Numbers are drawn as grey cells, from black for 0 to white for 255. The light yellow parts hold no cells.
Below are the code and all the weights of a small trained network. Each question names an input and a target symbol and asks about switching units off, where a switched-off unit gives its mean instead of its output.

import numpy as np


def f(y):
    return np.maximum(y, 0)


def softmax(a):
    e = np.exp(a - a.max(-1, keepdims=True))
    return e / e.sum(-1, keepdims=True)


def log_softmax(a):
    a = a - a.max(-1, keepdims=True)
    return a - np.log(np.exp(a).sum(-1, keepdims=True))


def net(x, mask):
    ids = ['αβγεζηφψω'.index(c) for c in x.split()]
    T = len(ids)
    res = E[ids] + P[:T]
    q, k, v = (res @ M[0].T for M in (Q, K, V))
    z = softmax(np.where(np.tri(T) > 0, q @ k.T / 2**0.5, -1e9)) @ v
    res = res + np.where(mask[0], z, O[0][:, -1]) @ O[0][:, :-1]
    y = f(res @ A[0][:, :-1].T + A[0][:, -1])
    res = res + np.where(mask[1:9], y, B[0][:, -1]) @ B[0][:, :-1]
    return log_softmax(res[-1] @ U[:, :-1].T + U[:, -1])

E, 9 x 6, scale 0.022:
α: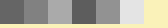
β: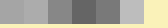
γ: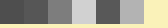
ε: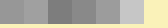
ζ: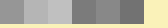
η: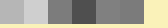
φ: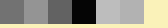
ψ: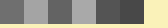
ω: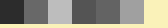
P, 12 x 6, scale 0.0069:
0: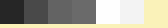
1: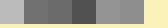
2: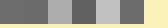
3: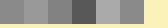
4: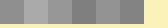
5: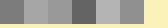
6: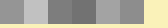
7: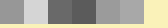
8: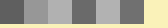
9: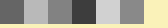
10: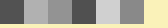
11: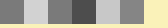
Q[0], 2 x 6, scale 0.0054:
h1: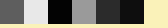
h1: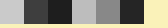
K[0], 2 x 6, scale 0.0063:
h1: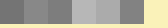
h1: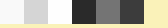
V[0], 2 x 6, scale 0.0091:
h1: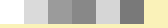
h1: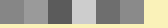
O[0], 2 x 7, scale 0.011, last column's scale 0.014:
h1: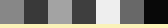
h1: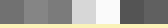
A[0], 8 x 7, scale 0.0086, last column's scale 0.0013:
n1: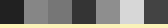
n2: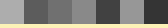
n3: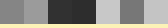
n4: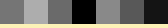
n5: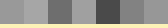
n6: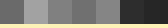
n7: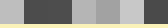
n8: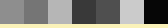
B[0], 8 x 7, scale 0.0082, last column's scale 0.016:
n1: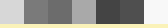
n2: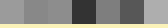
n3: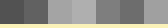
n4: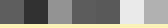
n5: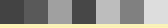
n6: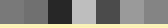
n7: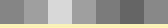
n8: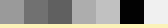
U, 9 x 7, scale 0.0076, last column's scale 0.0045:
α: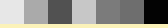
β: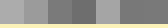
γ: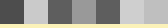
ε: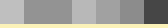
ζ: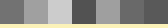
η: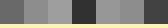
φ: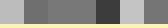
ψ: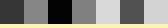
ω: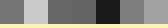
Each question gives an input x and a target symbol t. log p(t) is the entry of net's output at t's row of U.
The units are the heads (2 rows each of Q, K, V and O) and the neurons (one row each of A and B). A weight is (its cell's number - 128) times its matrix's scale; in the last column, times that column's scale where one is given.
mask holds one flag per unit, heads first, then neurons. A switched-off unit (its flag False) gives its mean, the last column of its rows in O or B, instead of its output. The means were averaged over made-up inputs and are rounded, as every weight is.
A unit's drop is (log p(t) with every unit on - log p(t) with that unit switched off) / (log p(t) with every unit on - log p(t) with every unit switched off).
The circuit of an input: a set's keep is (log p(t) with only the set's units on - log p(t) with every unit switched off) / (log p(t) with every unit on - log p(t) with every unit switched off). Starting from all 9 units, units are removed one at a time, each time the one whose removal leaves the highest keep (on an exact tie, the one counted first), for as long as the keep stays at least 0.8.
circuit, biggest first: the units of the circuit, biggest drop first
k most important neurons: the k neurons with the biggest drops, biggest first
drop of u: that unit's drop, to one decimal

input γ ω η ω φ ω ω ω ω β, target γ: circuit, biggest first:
(h1 n1)
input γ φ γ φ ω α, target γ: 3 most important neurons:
(n8 n1 n2)
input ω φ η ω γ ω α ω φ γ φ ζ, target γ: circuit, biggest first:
(n8 n1 h1)
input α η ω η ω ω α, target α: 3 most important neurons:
(n8 n1 n4)
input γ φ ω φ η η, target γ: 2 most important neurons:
(n8 n1)
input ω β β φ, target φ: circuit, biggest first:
(n4)
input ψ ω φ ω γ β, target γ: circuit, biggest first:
(h1 n1 n8)
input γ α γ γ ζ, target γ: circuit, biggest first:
(h1 n8 n1)
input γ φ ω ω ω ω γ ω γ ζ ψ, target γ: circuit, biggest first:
(n8 n1)
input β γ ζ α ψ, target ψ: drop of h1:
0.8
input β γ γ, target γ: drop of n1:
0.6
